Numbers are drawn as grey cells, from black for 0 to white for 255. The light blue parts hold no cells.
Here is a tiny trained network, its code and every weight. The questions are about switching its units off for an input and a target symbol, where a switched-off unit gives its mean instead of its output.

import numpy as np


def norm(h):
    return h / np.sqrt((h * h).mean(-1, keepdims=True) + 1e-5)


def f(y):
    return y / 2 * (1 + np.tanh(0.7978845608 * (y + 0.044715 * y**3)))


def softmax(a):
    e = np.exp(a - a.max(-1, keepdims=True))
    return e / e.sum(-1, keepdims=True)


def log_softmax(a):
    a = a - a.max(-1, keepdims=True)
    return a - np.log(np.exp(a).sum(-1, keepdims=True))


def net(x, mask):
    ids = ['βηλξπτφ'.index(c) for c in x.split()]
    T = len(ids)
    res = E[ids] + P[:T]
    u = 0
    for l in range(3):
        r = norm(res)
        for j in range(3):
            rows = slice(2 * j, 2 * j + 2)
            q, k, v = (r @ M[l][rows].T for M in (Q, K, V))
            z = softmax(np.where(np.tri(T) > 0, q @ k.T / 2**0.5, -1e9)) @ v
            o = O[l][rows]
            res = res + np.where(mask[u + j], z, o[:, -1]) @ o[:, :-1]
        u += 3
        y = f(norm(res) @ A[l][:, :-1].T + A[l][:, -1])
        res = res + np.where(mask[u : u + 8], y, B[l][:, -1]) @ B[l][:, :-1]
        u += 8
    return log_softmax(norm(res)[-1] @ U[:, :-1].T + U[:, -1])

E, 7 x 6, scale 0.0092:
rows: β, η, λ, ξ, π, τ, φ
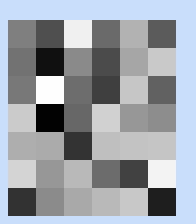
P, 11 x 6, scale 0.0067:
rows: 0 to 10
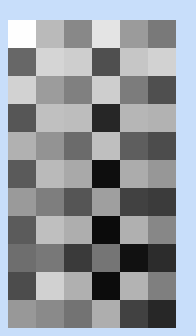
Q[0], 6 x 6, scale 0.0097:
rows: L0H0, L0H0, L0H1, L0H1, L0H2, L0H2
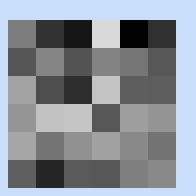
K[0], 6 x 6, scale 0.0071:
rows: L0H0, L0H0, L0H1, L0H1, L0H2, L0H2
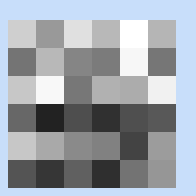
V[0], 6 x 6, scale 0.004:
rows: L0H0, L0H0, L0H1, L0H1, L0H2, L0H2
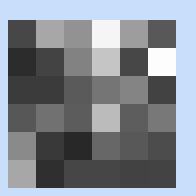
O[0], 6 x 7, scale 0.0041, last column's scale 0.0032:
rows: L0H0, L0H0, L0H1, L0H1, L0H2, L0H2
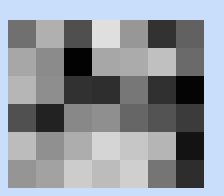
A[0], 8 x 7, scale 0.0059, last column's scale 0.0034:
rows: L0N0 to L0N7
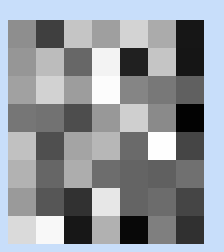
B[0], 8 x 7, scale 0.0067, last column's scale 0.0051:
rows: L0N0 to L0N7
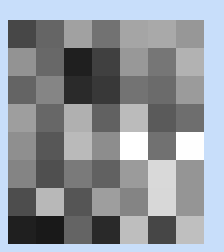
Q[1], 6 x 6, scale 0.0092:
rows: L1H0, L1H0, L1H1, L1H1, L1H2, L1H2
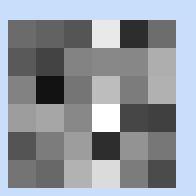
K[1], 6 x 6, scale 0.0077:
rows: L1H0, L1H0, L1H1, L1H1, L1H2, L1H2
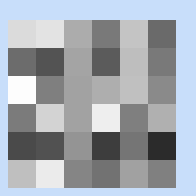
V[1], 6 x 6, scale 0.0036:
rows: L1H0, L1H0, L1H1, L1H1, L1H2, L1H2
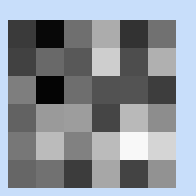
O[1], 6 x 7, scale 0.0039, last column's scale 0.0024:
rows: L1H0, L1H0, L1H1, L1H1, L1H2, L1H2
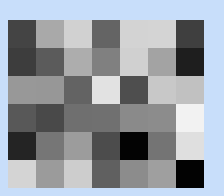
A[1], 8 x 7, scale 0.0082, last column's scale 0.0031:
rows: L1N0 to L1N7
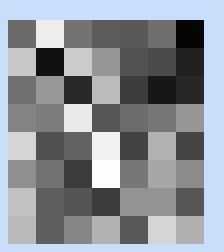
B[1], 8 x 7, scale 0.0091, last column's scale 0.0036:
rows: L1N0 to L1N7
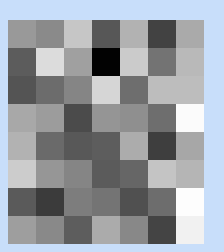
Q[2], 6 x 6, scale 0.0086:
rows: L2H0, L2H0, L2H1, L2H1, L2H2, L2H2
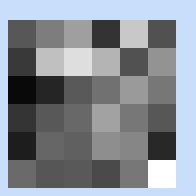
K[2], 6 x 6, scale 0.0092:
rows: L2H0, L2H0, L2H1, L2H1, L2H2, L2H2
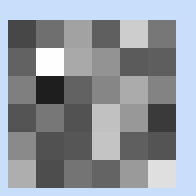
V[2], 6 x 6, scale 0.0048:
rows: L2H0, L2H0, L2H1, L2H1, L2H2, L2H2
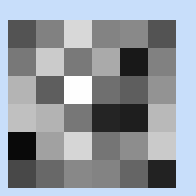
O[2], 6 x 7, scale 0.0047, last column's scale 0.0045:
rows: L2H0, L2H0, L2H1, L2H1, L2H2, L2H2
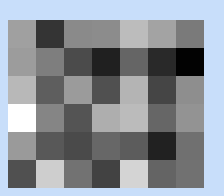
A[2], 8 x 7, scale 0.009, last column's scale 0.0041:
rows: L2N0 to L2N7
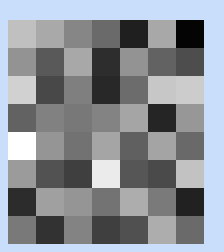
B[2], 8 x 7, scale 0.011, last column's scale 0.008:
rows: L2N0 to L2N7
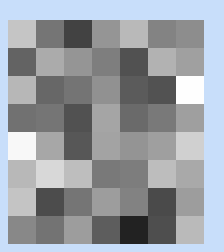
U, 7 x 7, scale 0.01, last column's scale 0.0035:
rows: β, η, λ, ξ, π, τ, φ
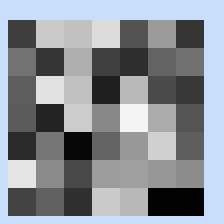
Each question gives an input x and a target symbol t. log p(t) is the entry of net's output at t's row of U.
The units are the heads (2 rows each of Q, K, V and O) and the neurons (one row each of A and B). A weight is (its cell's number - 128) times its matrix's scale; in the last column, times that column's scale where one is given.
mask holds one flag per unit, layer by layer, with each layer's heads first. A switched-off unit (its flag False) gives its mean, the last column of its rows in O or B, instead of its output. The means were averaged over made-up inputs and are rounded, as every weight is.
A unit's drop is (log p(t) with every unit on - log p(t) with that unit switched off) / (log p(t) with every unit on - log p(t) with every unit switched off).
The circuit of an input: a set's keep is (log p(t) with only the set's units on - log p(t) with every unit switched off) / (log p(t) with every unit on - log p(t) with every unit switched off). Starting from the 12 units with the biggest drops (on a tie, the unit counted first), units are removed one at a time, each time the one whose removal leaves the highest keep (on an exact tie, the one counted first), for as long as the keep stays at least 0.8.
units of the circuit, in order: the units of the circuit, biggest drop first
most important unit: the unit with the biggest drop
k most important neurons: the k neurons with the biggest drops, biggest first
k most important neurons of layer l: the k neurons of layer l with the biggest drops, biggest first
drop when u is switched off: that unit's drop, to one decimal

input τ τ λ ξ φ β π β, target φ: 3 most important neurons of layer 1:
(L1N3 L1N5 L1N1)
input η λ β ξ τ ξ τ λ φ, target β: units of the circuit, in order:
(L1N2 L2N5)
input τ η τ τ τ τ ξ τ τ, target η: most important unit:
L0N7
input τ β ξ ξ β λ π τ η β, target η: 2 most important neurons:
(L0N4 L2N4)
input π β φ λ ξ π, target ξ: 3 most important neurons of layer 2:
(L2N4 L2N2 L2N7)
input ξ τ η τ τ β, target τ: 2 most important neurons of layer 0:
(L0N7 L0N1)
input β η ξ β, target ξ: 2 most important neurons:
(L1N5 L1N3)
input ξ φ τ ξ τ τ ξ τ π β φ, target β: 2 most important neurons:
(L1N2 L2N5)
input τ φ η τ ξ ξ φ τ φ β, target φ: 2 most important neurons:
(L2N3 L1N3)
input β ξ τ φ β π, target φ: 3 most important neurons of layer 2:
(L2N6 L2N4 L2N5)
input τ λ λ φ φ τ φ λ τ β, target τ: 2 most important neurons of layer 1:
(L1N3 L1N1)
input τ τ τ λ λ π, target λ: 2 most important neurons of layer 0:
(L0N4 L0N7)
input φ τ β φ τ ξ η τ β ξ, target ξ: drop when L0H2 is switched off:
0.0
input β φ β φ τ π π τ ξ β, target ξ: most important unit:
L1H0
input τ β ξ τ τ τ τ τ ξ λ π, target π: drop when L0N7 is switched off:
0.4
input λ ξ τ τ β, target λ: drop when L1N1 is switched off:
0.8
